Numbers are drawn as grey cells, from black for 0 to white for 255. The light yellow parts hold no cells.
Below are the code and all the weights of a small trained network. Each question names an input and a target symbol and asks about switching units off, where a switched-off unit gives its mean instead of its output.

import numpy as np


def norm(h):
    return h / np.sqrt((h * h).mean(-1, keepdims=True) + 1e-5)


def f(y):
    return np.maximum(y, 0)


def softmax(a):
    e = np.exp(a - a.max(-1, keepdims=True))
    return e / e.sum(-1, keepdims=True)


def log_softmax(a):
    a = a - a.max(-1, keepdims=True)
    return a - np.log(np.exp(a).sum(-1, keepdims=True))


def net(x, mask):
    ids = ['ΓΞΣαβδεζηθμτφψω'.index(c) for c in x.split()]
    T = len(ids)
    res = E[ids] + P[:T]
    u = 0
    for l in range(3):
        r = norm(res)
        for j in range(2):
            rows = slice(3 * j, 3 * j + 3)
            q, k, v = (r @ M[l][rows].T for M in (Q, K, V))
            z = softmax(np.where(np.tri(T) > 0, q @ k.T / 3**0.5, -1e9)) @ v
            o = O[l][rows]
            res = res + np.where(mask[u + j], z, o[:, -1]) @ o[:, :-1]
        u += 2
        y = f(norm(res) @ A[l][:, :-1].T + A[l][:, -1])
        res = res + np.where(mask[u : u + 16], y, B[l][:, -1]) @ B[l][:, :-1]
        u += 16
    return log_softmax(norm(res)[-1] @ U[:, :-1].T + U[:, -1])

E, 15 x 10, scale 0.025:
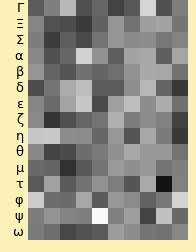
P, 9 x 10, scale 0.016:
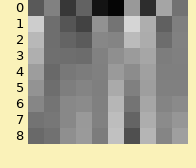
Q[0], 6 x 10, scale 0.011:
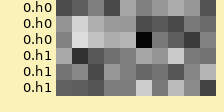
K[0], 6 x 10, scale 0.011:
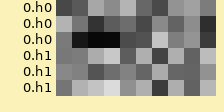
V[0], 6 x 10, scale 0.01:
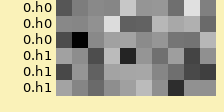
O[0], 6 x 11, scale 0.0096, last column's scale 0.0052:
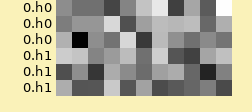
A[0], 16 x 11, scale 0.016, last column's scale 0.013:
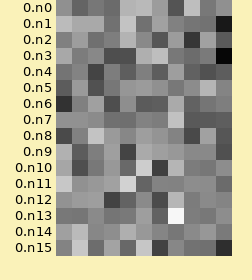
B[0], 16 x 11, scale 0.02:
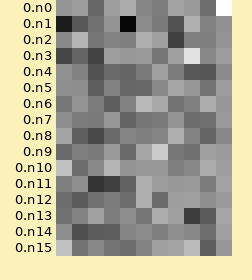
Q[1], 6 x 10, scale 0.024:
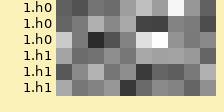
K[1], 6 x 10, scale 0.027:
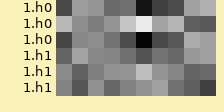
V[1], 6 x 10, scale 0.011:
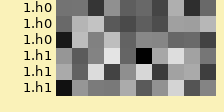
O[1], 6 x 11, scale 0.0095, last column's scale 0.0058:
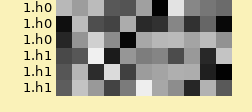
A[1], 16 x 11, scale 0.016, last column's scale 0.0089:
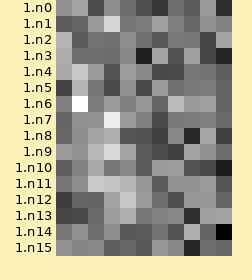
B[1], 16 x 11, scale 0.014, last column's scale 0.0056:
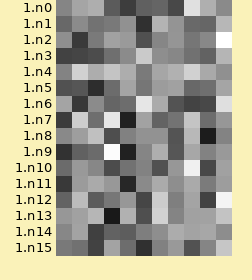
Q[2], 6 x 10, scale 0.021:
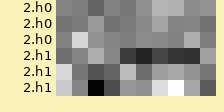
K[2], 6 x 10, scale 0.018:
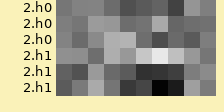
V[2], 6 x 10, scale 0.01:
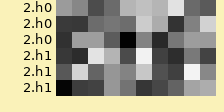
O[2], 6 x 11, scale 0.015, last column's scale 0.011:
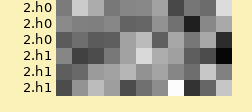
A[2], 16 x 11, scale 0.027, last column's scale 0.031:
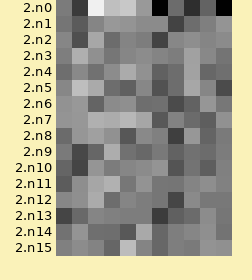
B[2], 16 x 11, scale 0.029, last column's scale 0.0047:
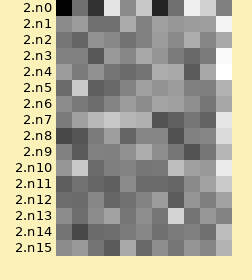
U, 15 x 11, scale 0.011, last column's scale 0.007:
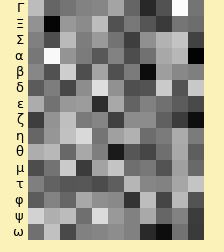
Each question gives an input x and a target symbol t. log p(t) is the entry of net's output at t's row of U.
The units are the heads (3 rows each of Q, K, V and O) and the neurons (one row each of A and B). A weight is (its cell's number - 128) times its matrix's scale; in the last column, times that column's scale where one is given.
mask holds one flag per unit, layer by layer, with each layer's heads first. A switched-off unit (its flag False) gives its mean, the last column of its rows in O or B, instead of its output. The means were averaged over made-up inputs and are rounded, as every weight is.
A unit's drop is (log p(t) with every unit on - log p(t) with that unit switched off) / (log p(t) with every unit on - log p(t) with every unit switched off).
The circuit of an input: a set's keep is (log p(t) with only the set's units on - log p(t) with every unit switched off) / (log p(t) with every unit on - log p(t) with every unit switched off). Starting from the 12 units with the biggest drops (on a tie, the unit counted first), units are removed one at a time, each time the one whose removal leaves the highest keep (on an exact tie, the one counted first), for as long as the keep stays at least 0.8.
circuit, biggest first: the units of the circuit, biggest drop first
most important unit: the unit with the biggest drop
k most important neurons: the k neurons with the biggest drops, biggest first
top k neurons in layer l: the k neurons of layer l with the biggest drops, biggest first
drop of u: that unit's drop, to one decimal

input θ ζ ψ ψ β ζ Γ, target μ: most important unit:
0.n6
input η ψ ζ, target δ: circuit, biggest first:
[0.n3, 2.h1]
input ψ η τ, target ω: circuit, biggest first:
[0.n2, 0.h0]
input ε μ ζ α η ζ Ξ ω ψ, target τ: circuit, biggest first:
[2.n7, 0.n11]
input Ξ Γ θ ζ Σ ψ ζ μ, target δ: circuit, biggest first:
[0.h0, 0.n3]
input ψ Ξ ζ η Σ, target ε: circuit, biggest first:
[0.h0, 0.n15, 2.n1]
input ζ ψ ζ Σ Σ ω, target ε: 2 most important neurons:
[0.n0, 0.n4]
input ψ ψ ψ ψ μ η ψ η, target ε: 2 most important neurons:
[0.n15, 0.n14]
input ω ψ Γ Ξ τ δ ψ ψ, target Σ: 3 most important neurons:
[1.n0, 0.n0, 0.n13]
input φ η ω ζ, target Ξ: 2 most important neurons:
[0.n13, 0.n0]
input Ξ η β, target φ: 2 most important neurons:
[0.n0, 1.n0]
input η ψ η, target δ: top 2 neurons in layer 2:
[2.n7, 2.n4]
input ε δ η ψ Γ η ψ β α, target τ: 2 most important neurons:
[0.n0, 0.n11]
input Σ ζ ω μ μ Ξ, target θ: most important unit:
0.h0
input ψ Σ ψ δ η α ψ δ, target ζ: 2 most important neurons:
[0.n13, 1.n10]
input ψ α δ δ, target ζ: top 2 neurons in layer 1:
[1.n10, 1.n1]
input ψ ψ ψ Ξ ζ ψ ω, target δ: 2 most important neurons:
[0.n3, 0.n0]
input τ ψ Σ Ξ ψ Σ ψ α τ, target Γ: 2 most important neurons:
[0.n2, 0.n0]
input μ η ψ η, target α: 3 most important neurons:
[0.n0, 2.n5, 1.n4]
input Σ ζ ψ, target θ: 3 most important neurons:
[0.n0, 0.n10, 0.n15]
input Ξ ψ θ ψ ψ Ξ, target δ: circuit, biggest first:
[0.n3]
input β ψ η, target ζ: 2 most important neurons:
[0.n0, 1.n5]
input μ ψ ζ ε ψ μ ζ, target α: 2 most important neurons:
[0.n0, 2.n5]
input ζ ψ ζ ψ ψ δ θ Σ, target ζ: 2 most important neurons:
[0.n13, 0.n0]
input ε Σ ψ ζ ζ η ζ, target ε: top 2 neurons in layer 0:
[0.n15, 0.n0]
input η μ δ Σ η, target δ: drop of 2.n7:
0.2
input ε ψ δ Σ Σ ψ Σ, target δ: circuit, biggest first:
[0.n3]
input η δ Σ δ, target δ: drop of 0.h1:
0.3
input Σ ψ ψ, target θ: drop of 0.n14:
0.1
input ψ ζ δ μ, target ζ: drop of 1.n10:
0.1
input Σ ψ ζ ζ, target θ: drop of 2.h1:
0.4
